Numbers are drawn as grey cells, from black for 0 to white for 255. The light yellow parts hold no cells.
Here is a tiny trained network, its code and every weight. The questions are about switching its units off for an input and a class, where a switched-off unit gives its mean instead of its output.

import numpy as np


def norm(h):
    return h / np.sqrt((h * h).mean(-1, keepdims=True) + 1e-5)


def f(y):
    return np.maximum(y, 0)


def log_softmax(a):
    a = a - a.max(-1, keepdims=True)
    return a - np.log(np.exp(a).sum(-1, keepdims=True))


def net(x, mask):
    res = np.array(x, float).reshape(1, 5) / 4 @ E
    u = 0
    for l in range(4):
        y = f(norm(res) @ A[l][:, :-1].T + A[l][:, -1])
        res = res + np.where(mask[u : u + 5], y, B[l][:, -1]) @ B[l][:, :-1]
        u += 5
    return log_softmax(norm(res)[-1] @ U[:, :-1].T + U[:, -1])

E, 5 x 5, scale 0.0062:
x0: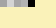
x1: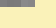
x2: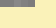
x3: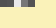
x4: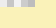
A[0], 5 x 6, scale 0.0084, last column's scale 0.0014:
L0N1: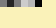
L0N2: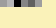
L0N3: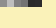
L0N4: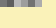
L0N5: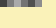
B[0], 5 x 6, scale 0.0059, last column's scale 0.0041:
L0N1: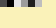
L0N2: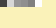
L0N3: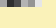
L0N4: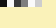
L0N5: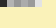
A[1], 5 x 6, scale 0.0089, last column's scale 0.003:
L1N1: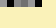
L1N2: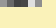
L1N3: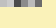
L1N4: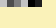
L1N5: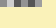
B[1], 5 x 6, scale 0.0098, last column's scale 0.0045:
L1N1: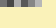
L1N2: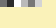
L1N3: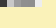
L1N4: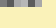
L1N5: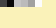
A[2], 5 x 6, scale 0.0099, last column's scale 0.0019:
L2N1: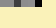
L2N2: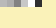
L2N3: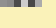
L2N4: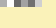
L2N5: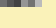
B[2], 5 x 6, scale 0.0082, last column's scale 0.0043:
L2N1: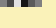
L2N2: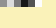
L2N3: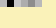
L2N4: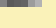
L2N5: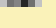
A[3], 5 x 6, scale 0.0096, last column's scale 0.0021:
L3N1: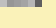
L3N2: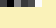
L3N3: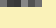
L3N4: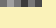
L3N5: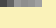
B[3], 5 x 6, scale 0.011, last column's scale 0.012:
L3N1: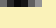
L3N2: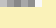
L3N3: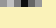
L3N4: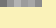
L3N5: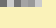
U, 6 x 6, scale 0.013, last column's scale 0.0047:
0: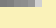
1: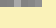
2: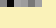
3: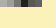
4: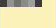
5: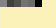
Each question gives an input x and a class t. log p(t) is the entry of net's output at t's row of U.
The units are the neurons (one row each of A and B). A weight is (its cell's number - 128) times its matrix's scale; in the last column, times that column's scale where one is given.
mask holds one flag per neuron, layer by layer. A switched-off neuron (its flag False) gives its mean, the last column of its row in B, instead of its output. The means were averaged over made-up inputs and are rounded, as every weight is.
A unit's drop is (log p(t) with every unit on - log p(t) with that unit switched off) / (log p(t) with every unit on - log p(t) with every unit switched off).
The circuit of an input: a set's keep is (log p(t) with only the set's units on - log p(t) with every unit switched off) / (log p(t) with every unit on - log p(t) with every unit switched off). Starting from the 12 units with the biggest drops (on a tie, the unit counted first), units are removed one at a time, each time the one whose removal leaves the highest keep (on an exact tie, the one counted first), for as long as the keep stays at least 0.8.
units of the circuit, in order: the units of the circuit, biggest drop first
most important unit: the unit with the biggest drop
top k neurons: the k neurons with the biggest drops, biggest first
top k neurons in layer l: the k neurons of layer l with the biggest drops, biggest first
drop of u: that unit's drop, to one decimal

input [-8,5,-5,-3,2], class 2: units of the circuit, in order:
L1N2
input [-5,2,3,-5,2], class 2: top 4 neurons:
L1N2, L0N1, L0N4, L0N5
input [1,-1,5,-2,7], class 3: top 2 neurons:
L2N2, L3N1
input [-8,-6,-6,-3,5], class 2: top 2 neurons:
L1N2, L0N1
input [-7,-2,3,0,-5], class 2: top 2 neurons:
L1N2, L1N1
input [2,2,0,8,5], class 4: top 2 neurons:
L0N4, L3N2
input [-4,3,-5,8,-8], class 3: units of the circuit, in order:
L3N3, L1N5, L3N2
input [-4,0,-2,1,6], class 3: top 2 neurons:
L1N5, L2N2
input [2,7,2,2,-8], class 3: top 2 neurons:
L3N3, L1N3
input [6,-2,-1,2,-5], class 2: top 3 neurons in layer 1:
L1N4, L1N3, L1N5
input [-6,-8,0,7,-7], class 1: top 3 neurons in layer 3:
L3N2, L3N1, L3N3
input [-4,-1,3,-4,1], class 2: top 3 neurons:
L1N2, L0N1, L0N4
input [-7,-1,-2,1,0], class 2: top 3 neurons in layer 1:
L1N1, L1N2, L1N3
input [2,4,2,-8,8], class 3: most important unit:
L2N2
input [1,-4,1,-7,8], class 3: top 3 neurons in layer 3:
L3N1, L3N5, L3N2
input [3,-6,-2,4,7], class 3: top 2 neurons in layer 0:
L0N2, L0N5
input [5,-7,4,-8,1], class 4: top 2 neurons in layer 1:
L1N3, L1N2
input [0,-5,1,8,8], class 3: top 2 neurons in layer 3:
L3N1, L3N5
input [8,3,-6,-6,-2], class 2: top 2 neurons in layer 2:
L2N3, L2N2
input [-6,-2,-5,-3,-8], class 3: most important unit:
L3N3
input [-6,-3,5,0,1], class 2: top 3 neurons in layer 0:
L0N2, L0N5, L0N4
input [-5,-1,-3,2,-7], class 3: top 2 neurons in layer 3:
L3N3, L3N2
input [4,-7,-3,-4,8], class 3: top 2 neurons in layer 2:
L2N2, L2N4
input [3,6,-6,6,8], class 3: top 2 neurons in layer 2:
L2N2, L2N4
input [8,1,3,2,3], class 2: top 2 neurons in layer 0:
L0N3, L0N2
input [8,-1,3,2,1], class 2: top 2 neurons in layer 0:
L0N3, L0N2
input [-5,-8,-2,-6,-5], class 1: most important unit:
L1N2
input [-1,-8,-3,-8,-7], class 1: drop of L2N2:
-0.1
